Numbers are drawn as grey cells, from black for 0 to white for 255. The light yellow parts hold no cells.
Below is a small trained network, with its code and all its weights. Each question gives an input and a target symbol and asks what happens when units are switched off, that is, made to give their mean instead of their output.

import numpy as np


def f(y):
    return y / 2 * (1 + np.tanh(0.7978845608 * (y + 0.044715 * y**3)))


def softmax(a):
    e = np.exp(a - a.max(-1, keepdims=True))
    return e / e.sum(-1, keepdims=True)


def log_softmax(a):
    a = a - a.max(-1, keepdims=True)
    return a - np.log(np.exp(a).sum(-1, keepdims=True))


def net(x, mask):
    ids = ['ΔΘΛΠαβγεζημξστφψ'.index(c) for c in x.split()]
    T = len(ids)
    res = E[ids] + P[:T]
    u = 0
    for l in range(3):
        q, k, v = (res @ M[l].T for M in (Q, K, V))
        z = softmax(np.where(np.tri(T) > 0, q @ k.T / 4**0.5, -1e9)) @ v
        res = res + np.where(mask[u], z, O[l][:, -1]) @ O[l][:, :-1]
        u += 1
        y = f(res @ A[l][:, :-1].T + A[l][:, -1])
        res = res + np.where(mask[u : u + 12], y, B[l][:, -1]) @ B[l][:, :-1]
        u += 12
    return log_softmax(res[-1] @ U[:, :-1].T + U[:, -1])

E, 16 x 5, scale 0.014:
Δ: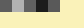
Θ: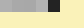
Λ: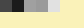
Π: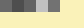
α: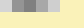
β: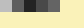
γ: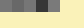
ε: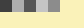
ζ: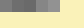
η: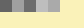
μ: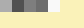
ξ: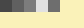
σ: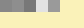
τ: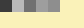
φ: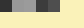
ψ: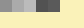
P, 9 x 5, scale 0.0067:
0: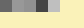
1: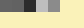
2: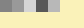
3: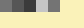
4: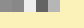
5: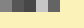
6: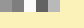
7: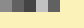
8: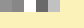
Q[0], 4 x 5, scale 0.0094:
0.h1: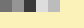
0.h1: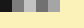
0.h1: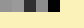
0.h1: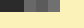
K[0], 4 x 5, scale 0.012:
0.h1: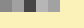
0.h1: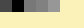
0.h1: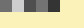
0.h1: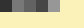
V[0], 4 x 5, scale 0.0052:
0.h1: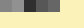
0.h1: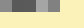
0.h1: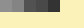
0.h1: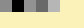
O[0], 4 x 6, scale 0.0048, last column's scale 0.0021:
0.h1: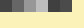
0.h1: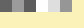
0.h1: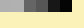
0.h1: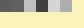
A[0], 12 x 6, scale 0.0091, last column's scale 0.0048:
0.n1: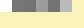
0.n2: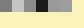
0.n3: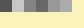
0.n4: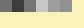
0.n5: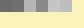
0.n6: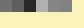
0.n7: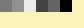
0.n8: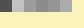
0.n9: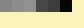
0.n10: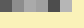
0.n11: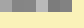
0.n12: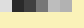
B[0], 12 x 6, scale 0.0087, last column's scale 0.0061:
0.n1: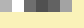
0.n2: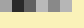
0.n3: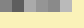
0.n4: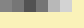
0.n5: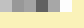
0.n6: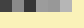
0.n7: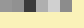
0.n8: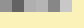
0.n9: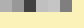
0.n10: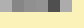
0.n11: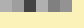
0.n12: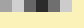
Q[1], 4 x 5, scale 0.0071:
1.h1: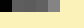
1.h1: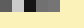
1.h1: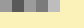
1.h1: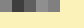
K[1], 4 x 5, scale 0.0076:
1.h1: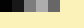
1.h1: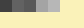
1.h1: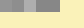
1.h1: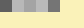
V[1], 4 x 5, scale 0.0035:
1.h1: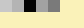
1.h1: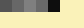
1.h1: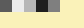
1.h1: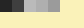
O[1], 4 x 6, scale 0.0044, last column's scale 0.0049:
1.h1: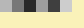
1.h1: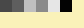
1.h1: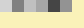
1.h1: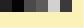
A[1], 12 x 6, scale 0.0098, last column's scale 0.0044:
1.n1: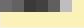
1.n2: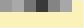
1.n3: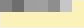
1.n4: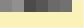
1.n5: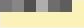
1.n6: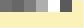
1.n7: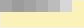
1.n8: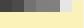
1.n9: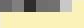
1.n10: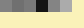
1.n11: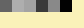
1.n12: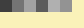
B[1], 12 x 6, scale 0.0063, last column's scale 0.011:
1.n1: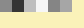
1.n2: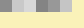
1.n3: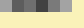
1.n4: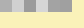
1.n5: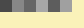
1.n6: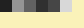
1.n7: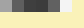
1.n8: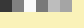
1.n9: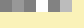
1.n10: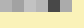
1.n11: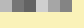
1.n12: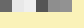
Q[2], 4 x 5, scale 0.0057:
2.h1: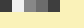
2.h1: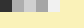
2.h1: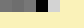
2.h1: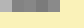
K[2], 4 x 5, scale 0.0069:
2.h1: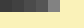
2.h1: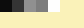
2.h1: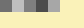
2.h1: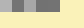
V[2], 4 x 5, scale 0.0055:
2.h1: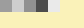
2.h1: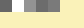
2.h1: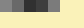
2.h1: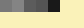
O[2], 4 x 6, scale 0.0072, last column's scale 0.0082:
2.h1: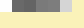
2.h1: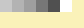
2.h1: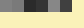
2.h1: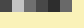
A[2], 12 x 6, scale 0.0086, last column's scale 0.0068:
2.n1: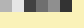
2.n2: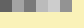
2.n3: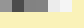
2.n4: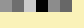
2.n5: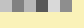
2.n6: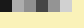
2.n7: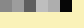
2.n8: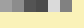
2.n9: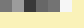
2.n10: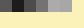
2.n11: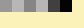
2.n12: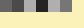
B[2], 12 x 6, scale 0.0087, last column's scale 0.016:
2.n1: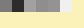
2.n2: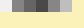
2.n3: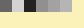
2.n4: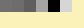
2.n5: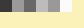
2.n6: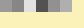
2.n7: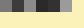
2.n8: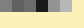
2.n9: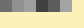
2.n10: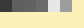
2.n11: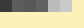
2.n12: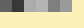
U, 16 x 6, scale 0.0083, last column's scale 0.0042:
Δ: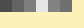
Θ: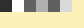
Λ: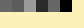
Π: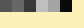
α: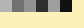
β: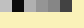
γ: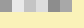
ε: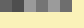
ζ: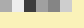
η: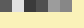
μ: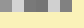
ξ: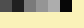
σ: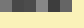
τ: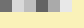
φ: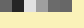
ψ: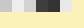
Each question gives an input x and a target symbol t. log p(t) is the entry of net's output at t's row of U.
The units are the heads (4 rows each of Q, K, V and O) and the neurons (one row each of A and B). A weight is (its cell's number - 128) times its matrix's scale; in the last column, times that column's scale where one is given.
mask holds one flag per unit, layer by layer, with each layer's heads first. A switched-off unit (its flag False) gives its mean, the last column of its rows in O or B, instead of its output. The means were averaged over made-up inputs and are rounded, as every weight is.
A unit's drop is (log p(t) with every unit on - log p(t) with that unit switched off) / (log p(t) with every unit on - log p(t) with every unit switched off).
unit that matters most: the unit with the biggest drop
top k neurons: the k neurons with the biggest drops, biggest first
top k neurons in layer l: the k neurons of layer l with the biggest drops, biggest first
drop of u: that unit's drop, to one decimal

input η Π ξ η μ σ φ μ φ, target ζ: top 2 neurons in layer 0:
0.n12, 0.n7
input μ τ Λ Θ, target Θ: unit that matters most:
2.n11
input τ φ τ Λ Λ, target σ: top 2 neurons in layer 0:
0.n5, 0.n12
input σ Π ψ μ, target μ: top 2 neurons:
0.n12, 2.n5
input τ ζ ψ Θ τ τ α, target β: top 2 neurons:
2.n1, 1.n7
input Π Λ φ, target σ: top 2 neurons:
1.n6, 2.n4
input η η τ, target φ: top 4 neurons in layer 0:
0.n12, 0.n1, 0.n3, 0.n8
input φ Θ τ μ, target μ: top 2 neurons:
0.n12, 1.n2
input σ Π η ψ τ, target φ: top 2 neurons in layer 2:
2.n12, 2.n2
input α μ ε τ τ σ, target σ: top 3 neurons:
2.n7, 0.n6, 0.n11
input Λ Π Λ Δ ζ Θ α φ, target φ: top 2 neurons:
0.n5, 1.n7
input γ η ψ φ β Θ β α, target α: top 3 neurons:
2.n1, 2.n11, 1.n4
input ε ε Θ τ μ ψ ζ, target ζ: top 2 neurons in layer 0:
0.n12, 0.n5
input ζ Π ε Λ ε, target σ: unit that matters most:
1.n6
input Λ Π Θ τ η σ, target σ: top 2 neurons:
2.n7, 0.n11
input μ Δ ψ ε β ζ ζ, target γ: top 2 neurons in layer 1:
1.n6, 1.n2
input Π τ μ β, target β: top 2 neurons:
2.n7, 2.n2
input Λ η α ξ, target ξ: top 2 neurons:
2.n10, 1.n6
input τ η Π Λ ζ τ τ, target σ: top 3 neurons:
1.n6, 2.n4, 0.n5
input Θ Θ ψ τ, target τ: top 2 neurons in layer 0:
0.n12, 0.n1
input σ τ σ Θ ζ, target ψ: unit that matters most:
2.h1
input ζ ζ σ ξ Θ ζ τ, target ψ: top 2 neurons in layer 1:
1.n7, 1.n8
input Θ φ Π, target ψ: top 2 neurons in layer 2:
2.n5, 2.n11
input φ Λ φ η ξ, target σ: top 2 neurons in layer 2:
2.n4, 2.n12
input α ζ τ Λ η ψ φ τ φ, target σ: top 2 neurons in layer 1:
1.n7, 1.n9
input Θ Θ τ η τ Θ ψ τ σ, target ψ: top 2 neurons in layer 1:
1.n7, 1.n9
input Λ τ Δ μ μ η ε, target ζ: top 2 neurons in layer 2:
2.n3, 2.n5
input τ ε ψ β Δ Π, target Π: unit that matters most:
1.n1
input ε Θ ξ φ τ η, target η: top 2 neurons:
2.n1, 1.n2
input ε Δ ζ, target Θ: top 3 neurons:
2.n1, 2.n2, 1.n6
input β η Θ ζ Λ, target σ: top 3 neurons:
2.n4, 1.n6, 1.n7
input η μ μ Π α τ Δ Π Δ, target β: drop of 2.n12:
-0.1
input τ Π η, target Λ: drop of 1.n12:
0.0
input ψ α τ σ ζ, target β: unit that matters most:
0.n12
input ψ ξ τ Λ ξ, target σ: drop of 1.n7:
0.2
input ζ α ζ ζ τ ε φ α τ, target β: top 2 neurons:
0.n1, 0.n12
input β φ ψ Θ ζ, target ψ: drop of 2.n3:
0.2
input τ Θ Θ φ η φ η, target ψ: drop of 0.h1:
0.1
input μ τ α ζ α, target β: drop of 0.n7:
0.0
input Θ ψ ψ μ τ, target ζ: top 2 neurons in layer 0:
0.n12, 0.n5
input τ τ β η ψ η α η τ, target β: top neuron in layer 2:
2.n3
